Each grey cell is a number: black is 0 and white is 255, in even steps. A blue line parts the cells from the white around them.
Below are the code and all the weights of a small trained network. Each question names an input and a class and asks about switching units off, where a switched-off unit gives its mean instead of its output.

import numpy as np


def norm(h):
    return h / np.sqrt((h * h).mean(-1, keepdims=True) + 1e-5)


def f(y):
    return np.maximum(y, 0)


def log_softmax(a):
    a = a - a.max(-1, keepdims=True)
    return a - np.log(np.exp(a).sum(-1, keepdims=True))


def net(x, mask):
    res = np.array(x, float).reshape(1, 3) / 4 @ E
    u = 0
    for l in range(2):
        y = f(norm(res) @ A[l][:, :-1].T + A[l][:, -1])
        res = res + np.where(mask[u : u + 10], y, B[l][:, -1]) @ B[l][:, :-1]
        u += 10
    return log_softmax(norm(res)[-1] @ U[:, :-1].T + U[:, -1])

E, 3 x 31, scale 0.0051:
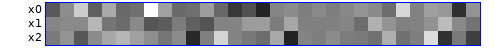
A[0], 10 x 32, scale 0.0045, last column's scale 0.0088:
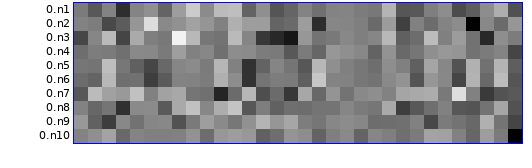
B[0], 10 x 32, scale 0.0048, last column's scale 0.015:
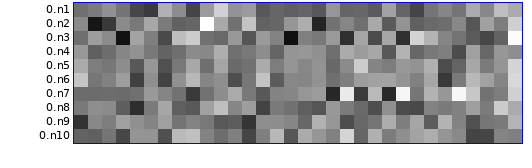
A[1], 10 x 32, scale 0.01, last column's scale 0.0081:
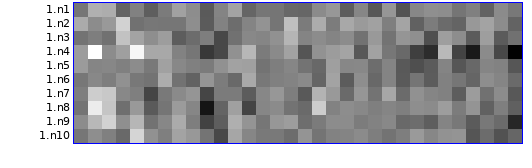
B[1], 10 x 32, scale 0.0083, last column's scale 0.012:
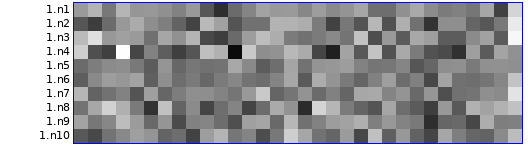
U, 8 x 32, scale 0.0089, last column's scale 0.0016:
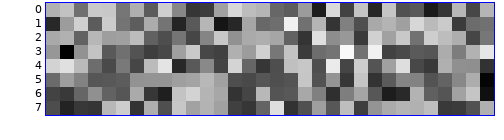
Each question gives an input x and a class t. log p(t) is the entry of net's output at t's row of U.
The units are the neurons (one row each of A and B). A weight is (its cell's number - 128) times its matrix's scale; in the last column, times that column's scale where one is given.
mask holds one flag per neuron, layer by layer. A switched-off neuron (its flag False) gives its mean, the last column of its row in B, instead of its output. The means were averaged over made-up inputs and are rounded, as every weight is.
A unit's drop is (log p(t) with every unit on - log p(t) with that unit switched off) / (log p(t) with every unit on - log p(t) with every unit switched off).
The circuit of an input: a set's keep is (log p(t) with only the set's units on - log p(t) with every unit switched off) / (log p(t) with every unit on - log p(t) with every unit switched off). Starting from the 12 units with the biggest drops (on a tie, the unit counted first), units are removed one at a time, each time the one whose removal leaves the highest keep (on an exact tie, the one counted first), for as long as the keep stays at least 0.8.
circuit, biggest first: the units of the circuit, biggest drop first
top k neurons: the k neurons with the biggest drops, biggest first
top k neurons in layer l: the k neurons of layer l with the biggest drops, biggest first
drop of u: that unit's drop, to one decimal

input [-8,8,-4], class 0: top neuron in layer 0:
[0.n6]
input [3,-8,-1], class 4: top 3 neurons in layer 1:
[1.n1; 1.n2; 1.n10]
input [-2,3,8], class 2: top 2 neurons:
[0.n7; 0.n3]
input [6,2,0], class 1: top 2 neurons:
[0.n7; 1.n10]
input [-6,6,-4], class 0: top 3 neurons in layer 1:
[1.n3; 1.n10; 1.n4]
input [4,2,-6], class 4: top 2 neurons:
[0.n2; 0.n7]
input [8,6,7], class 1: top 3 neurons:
[1.n8; 0.n2; 0.n3]
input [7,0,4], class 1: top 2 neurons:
[0.n3; 1.n8]
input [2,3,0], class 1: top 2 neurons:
[0.n7; 0.n2]
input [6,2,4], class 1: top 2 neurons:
[0.n3; 1.n8]
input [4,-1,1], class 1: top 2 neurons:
[0.n3; 0.n7]
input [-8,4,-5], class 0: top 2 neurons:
[1.n3; 0.n9]
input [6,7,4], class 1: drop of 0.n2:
0.1
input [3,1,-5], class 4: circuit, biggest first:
[1.n10]
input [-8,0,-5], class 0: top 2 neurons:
[0.n9; 1.n3]
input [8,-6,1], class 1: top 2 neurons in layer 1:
[1.n10; 1.n3]
